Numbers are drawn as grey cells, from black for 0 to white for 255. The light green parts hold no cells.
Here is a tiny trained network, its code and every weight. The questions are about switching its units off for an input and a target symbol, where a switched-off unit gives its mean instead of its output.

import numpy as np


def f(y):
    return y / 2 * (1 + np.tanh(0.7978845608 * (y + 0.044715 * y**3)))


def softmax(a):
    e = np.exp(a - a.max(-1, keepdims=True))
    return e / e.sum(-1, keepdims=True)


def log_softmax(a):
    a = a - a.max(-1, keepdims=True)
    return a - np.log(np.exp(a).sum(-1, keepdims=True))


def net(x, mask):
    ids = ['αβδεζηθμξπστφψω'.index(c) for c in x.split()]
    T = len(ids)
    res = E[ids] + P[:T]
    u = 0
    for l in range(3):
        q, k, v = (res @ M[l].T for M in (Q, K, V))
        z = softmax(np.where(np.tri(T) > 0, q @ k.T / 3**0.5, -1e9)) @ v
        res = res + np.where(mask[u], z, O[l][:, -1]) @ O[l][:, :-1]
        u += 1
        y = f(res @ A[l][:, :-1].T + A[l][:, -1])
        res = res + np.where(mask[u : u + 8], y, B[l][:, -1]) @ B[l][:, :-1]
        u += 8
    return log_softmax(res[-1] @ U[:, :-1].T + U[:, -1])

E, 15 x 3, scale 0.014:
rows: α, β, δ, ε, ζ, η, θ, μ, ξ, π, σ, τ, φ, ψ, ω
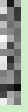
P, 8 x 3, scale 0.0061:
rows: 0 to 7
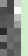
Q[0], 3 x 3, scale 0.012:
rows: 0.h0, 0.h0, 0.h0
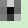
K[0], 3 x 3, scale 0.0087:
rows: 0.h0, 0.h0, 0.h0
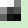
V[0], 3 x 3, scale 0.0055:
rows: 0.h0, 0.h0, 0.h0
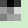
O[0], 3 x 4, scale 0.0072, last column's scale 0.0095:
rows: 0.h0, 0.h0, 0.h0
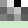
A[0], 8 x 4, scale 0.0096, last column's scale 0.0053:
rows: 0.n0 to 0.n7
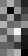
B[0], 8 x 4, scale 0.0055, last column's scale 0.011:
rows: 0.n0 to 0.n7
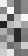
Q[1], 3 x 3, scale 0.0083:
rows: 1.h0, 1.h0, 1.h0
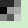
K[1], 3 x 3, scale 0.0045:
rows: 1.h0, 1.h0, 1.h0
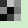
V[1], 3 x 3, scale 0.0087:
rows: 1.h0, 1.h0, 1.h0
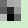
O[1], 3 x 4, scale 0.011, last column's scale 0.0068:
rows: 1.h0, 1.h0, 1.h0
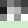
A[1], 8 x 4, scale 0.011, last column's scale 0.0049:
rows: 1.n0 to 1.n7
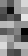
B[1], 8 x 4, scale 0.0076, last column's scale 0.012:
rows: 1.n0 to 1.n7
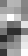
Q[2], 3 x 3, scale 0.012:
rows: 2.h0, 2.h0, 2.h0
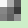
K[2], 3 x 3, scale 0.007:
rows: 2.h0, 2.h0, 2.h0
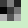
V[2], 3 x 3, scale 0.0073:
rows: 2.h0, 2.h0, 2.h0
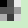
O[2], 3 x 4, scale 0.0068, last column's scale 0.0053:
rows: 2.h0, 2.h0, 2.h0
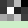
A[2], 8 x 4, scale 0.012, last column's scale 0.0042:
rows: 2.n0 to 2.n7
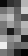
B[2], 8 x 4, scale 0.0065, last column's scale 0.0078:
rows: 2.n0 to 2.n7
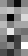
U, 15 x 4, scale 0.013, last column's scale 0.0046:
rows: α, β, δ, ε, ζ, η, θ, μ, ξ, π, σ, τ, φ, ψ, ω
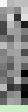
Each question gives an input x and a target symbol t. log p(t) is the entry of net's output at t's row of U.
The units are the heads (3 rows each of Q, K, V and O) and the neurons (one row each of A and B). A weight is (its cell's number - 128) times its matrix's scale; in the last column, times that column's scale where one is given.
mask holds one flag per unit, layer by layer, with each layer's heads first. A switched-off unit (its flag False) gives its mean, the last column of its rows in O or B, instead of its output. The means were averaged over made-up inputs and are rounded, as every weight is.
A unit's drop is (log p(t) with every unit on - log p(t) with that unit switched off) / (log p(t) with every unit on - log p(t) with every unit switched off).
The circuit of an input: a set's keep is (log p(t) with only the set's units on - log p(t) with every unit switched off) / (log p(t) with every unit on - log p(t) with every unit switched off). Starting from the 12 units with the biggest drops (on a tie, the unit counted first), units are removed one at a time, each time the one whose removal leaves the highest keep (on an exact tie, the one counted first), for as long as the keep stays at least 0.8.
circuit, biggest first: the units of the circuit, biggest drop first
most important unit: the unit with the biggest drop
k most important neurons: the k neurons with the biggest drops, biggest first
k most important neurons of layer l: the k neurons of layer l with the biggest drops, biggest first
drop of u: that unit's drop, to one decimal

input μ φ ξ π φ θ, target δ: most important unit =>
0.h0
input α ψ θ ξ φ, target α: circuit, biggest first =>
[1.n2 1.n5]
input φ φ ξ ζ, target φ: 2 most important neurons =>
[1.n7 1.n3]
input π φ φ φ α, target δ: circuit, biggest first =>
[0.h0 2.h0]
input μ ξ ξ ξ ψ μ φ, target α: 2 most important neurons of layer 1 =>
[1.n2 1.n5]
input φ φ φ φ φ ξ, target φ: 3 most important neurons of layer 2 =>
[2.n2 2.n5 2.n6]
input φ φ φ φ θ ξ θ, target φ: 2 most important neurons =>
[1.n3 2.n2]
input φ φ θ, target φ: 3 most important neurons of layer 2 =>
[2.n2 2.n5 2.n6]
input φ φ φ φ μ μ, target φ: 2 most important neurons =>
[1.n3 2.n2]
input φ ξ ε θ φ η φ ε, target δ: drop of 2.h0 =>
0.2
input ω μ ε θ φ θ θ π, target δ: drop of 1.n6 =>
-0.1
